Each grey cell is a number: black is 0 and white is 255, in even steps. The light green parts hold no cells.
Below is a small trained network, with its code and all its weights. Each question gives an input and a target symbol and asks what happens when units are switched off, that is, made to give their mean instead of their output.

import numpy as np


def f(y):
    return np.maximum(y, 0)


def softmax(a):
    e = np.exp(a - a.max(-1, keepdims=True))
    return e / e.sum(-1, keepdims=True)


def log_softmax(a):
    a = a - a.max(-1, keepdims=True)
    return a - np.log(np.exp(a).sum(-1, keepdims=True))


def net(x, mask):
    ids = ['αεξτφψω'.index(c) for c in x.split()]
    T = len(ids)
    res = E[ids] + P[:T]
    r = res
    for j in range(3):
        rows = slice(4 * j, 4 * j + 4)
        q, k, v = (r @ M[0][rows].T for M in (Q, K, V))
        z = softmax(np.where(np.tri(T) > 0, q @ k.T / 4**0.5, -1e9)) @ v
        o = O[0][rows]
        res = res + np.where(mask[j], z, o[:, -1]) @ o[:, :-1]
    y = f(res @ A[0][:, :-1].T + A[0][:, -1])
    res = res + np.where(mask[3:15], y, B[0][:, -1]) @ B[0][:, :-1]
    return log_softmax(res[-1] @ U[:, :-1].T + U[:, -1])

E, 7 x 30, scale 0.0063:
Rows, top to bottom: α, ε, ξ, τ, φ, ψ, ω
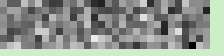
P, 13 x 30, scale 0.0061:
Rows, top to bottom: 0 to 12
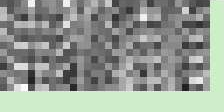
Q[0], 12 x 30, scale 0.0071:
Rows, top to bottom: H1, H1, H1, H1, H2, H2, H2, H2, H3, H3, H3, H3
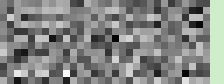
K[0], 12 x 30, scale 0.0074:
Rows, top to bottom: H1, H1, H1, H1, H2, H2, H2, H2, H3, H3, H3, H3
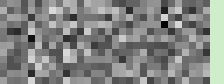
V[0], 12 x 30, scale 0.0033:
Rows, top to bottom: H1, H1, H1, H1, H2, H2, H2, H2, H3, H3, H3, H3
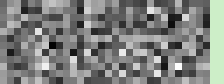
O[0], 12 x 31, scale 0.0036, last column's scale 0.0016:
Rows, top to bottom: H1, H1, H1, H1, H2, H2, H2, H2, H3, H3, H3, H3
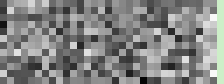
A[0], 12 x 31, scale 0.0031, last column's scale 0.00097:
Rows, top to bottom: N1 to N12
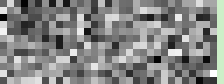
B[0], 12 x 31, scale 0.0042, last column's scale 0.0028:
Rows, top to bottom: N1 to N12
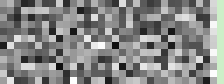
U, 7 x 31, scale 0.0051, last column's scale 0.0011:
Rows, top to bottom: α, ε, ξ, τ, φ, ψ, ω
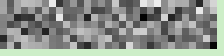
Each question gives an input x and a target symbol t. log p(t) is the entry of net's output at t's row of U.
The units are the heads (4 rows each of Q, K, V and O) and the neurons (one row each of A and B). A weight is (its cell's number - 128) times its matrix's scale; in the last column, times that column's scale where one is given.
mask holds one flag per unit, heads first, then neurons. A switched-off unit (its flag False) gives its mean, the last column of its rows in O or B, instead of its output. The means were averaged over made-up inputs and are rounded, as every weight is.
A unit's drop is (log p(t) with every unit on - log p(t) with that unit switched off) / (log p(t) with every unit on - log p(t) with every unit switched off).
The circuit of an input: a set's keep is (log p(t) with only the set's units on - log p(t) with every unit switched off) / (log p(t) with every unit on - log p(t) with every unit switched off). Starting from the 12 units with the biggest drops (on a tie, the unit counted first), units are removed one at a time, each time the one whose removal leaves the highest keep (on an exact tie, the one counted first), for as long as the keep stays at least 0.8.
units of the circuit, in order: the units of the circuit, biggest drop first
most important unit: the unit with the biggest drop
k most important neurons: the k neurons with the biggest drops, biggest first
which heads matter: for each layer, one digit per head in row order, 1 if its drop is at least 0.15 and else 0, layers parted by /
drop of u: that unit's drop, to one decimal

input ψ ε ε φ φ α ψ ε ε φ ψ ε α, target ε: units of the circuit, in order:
(H2; N9; N7)
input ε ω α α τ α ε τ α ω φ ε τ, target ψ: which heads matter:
011
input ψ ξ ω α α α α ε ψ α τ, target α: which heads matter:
010
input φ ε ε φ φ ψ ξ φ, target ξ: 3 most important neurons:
(N1; N6; N8)
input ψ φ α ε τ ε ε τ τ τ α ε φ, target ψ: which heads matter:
011
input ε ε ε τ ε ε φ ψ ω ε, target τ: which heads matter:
011
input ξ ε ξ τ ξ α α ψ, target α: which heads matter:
000
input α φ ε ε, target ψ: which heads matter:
001
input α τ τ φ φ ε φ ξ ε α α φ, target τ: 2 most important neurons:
(N8; N4)
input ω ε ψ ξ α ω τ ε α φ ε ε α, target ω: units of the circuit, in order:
(H2; N12; H3)
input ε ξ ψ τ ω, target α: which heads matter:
101
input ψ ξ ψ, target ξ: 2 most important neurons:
(N5; N1)
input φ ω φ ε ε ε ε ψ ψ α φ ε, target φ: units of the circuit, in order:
(H1; N1; N8; N6)
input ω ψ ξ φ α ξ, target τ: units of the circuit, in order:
(H1; N4)
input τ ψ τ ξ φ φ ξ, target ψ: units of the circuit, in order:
(H3; N7; H2)
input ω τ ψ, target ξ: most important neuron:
(N1)
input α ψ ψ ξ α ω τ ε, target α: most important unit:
H2
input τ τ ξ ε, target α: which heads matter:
001
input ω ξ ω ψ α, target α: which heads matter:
010
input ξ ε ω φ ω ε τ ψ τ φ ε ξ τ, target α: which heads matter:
001
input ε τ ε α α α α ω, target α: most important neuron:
(N10)
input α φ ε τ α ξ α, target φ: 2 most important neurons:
(N12; N9)
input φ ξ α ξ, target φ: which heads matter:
010
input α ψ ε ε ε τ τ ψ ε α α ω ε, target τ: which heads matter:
010
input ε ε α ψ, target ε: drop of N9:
0.2
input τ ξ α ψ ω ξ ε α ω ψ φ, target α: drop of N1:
0.2
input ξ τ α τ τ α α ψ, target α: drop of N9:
0.1
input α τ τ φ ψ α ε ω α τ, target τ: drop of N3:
0.4
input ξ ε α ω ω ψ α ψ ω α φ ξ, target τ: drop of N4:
0.1
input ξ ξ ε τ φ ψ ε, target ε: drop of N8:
0.1
